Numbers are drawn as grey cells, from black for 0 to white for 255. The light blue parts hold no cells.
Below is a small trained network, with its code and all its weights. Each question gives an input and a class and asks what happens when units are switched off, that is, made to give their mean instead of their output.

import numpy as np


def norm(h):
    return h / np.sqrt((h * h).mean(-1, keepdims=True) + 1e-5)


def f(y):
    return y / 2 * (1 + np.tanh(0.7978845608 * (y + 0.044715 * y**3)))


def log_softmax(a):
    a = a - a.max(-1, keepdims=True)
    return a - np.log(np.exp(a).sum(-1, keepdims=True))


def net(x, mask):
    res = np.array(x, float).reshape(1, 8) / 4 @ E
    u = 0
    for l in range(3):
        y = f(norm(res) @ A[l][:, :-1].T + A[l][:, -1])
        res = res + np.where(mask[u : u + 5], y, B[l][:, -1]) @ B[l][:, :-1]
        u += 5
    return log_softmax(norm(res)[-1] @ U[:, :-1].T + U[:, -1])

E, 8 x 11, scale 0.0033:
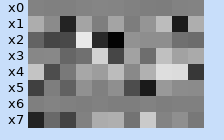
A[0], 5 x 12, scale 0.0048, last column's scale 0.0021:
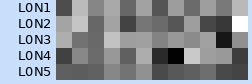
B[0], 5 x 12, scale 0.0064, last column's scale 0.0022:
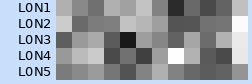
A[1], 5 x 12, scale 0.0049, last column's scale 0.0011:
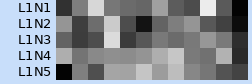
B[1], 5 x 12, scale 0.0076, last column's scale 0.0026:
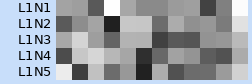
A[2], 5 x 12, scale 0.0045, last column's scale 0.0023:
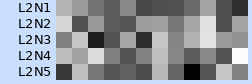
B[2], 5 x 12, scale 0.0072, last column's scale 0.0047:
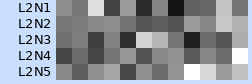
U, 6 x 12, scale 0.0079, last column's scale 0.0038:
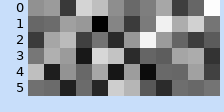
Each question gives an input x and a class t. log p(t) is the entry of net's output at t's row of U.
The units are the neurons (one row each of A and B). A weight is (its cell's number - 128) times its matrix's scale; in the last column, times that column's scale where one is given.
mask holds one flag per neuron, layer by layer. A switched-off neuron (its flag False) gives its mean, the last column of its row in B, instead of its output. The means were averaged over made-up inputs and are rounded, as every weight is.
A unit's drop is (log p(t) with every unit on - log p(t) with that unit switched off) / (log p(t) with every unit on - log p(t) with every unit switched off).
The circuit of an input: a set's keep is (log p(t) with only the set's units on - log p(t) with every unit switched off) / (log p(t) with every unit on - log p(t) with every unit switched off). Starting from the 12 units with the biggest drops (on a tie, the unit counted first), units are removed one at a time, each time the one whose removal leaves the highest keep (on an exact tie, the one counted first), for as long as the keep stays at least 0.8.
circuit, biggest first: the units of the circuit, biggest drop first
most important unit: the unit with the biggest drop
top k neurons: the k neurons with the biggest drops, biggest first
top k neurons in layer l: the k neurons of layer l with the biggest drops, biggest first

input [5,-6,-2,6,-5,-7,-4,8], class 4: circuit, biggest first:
(L1N5; L0N4)
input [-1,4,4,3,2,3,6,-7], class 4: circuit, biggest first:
(L1N1; L2N1)
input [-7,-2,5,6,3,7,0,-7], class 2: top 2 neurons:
(L0N4; L1N2)
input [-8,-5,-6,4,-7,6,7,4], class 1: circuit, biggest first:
(L2N5; L1N2)
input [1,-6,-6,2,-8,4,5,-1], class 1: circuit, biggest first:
(L2N5)
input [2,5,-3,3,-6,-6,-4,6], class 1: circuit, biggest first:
(L2N5; L1N1)
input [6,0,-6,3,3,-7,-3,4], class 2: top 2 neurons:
(L1N4; L0N2)
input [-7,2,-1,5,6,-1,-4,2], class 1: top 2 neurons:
(L0N3; L2N2)
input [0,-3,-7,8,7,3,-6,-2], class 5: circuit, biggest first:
(L2N3; L1N2; L1N3; L0N2)
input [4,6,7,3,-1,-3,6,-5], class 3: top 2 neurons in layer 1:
(L1N2; L1N3)
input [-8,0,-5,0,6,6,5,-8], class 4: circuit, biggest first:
(L1N2; L2N1)
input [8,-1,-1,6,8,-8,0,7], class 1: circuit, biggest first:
(L0N3; L2N2)
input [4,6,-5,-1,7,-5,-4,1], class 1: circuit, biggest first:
(L0N3; L2N2)
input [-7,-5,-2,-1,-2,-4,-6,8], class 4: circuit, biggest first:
(L1N5)
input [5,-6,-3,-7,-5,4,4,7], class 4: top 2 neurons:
(L1N5; L0N3)
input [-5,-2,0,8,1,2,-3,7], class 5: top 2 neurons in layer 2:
(L2N3; L2N5)
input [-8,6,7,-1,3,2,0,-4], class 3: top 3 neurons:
(L1N2; L1N3; L1N1)
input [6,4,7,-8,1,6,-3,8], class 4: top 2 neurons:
(L1N5; L1N1)
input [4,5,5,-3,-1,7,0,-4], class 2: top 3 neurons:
(L0N4; L1N1; L1N2)
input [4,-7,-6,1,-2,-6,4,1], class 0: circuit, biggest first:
(L1N1; L0N4; L0N2)
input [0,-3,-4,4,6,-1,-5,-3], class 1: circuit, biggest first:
(L2N2; L0N3)
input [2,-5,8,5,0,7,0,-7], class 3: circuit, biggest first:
(L1N2; L1N3)
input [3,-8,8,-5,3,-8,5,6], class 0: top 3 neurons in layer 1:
(L1N1; L1N3; L1N4)
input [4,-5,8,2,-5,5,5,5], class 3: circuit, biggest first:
(L1N3)
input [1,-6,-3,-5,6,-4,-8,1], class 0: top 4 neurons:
(L1N1; L2N5; L0N4; L2N4)
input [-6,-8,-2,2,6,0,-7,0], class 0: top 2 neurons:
(L1N1; L2N5)
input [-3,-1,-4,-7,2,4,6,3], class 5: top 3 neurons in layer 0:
(L0N1; L0N5; L0N3)
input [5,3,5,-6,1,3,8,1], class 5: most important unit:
L0N2
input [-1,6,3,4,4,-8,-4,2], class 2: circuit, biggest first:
(L1N4; L1N1)
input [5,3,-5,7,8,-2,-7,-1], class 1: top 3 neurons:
(L2N2; L0N3; L1N1)
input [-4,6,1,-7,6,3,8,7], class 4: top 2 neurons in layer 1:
(L1N5; L1N1)
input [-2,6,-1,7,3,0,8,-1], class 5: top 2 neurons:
(L2N3; L1N1)
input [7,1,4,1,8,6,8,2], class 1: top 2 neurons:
(L0N3; L2N2)
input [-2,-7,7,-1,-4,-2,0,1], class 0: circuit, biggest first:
(L1N1)
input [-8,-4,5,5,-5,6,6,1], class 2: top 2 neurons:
(L0N4; L1N2)
